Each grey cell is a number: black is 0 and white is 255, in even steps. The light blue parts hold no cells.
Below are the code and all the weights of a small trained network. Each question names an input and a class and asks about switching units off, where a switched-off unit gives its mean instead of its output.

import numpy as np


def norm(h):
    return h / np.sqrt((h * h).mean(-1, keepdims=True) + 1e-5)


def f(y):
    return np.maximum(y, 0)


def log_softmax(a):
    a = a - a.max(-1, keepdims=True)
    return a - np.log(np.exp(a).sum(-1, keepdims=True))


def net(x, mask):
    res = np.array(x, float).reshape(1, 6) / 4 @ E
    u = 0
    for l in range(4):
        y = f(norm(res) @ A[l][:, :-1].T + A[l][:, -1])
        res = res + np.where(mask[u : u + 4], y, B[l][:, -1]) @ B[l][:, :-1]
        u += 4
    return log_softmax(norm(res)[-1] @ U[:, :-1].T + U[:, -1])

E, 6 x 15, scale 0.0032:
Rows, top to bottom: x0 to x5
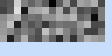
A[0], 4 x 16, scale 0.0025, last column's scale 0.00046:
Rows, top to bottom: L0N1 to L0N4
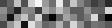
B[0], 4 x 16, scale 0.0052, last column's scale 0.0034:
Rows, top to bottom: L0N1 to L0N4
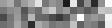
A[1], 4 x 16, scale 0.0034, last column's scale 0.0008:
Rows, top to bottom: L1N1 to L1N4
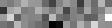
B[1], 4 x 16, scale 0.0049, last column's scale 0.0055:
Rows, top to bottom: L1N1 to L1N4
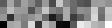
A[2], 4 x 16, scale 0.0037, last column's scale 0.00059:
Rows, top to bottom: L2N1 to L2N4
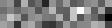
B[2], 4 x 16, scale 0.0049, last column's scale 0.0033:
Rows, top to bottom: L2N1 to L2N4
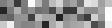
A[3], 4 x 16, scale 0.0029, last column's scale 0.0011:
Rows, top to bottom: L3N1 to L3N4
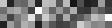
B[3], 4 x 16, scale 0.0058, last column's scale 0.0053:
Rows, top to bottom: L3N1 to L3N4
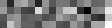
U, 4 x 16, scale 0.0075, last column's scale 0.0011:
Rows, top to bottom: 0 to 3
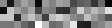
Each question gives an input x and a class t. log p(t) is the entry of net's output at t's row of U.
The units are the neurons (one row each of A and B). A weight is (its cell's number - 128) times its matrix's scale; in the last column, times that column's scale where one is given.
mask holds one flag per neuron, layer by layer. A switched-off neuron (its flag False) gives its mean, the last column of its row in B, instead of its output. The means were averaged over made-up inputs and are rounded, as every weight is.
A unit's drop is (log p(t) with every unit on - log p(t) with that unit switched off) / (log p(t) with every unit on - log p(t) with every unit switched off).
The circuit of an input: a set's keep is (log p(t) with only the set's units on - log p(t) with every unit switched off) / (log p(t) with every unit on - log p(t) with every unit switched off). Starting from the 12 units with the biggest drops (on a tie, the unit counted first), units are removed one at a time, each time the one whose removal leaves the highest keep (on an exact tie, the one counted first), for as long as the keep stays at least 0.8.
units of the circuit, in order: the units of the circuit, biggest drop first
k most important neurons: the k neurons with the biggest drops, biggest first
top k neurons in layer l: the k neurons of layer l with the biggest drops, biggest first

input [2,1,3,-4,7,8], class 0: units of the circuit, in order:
[L0N3; L1N4; L3N1]
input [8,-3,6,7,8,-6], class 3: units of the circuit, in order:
[L1N4]
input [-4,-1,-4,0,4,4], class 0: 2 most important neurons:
[L0N2; L1N4]
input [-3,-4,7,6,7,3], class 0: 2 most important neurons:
[L0N2; L3N1]
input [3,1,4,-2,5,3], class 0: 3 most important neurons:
[L1N4; L0N4; L3N1]
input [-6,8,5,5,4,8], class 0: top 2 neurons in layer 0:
[L0N4; L0N2]
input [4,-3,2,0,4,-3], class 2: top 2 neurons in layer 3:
[L3N2; L3N4]
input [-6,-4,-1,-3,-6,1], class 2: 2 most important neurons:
[L1N4; L0N3]
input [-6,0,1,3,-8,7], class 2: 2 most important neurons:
[L0N3; L1N4]
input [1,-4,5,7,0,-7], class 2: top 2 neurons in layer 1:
[L1N3; L1N4]
